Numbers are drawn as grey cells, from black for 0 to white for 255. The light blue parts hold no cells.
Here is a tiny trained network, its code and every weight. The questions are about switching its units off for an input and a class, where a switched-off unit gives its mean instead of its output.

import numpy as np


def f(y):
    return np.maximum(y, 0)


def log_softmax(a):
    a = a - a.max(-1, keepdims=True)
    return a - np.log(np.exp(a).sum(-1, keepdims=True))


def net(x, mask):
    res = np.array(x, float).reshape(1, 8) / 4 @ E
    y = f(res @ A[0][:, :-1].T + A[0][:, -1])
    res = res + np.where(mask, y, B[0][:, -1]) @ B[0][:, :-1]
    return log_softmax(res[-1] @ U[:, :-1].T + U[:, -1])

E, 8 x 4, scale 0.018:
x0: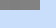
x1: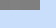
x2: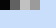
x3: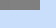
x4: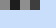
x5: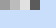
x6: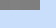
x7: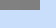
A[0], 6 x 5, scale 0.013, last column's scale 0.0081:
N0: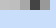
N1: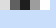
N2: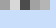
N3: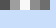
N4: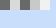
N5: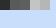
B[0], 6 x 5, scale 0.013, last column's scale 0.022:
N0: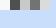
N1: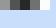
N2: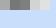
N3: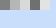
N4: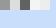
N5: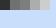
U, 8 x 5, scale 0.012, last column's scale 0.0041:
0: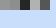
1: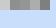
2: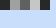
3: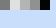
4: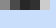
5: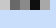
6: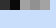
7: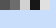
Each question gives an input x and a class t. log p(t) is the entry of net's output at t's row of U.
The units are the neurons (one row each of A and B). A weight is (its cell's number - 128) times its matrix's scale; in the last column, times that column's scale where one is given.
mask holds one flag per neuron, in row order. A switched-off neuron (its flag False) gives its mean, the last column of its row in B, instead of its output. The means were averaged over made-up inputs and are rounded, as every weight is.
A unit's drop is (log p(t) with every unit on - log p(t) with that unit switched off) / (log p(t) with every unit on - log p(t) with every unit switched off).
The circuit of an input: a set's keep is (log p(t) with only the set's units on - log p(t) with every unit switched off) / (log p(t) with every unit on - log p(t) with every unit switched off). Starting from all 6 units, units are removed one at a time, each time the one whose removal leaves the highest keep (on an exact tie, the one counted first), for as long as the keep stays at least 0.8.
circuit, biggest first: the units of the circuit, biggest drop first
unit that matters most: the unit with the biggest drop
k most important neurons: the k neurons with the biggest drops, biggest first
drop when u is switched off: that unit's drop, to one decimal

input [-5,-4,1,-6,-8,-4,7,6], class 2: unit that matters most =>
N5
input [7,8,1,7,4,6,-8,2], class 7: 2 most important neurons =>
(N4 N1)
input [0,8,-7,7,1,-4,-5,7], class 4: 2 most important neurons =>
(N4 N1)
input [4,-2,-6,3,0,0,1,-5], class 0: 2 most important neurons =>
(N1 N3)
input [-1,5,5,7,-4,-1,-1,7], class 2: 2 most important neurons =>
(N5 N0)
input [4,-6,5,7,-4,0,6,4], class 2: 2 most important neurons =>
(N0 N5)
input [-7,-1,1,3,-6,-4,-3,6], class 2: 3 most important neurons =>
(N5 N0 N1)
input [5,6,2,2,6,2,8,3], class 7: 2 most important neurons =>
(N4 N1)
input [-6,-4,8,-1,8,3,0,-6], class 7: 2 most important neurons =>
(N3 N4)
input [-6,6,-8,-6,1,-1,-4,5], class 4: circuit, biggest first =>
(N1 N4)
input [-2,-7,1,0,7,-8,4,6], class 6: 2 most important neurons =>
(N5 N4)
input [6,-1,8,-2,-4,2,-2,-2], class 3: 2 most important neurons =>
(N3 N1)
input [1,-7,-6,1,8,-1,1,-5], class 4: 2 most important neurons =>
(N1 N3)
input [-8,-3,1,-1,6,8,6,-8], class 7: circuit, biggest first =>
(N4)
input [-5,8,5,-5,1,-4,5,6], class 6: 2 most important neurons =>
(N4 N2)
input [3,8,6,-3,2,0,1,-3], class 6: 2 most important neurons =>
(N4 N5)
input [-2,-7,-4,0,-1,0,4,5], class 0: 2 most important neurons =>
(N3 N1)
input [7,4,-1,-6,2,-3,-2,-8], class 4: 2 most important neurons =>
(N4 N2)
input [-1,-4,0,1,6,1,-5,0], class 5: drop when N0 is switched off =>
-0.1
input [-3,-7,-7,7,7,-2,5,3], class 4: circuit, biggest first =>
(N1)
